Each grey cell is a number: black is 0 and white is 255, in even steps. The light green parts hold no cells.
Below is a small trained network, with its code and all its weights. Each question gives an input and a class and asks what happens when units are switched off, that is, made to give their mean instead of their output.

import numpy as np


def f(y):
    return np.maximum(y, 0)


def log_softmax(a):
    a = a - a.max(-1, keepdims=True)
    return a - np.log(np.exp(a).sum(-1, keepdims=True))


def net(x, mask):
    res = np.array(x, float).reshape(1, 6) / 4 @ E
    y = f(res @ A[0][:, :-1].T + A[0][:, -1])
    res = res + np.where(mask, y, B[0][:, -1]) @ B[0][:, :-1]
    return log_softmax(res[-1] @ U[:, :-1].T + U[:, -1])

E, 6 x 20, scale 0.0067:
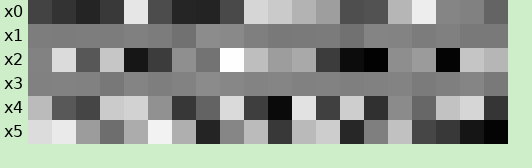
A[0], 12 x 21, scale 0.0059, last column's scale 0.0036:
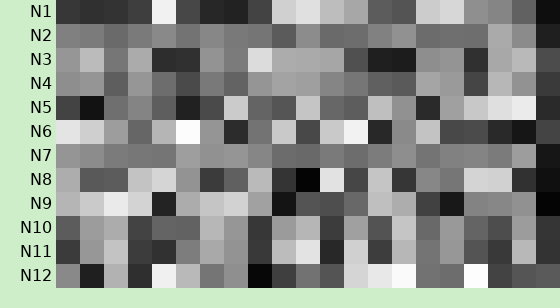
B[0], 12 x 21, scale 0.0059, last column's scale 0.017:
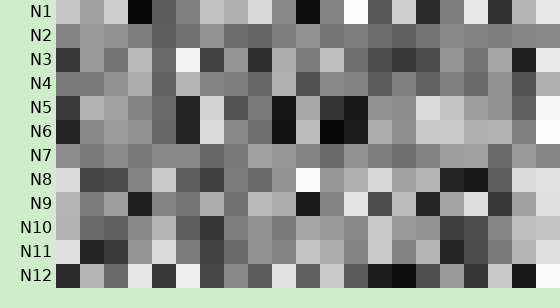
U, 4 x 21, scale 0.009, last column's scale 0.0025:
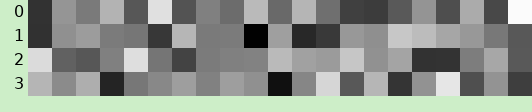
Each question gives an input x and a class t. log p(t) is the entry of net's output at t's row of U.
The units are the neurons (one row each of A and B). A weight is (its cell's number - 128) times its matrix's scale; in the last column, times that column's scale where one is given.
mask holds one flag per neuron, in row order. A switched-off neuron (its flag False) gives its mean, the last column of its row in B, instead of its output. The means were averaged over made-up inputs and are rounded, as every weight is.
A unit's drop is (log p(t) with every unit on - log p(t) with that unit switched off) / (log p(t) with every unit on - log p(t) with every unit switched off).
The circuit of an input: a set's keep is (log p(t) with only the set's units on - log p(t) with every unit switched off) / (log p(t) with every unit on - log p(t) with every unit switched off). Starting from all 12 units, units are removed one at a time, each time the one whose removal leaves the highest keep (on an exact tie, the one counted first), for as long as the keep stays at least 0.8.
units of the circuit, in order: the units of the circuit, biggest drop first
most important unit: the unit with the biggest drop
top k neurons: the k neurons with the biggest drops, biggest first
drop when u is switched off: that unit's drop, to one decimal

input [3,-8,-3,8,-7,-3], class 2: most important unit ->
N11
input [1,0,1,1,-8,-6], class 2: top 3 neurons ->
[N11, N6, N10]
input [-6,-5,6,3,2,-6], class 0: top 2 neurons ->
[N3, N6]
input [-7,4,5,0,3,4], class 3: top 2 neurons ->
[N9, N12]
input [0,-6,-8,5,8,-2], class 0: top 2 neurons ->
[N12, N11]
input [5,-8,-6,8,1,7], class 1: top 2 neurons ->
[N6, N3]
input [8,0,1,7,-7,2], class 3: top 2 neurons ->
[N1, N8]
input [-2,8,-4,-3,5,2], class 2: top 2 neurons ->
[N8, N3]
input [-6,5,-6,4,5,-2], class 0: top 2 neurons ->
[N12, N1]
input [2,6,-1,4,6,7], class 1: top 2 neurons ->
[N6, N11]
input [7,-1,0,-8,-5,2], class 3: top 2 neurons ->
[N1, N8]
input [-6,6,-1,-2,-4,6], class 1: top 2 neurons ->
[N6, N1]
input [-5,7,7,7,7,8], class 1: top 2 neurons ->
[N6, N12]
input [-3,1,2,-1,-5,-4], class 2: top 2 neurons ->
[N6, N11]
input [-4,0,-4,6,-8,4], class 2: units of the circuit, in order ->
[N11]
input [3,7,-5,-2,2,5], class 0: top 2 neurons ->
[N12, N5]
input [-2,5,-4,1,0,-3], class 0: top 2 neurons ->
[N12, N6]
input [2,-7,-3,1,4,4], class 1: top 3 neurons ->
[N6, N11, N3]
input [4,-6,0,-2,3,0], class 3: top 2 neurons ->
[N1, N11]
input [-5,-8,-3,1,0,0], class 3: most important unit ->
N9
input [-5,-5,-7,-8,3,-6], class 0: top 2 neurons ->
[N12, N6]
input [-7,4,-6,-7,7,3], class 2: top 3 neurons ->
[N8, N1, N3]
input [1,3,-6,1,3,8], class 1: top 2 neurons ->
[N6, N3]
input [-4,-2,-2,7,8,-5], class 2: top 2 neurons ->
[N8, N6]
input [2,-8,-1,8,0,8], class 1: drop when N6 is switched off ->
0.4
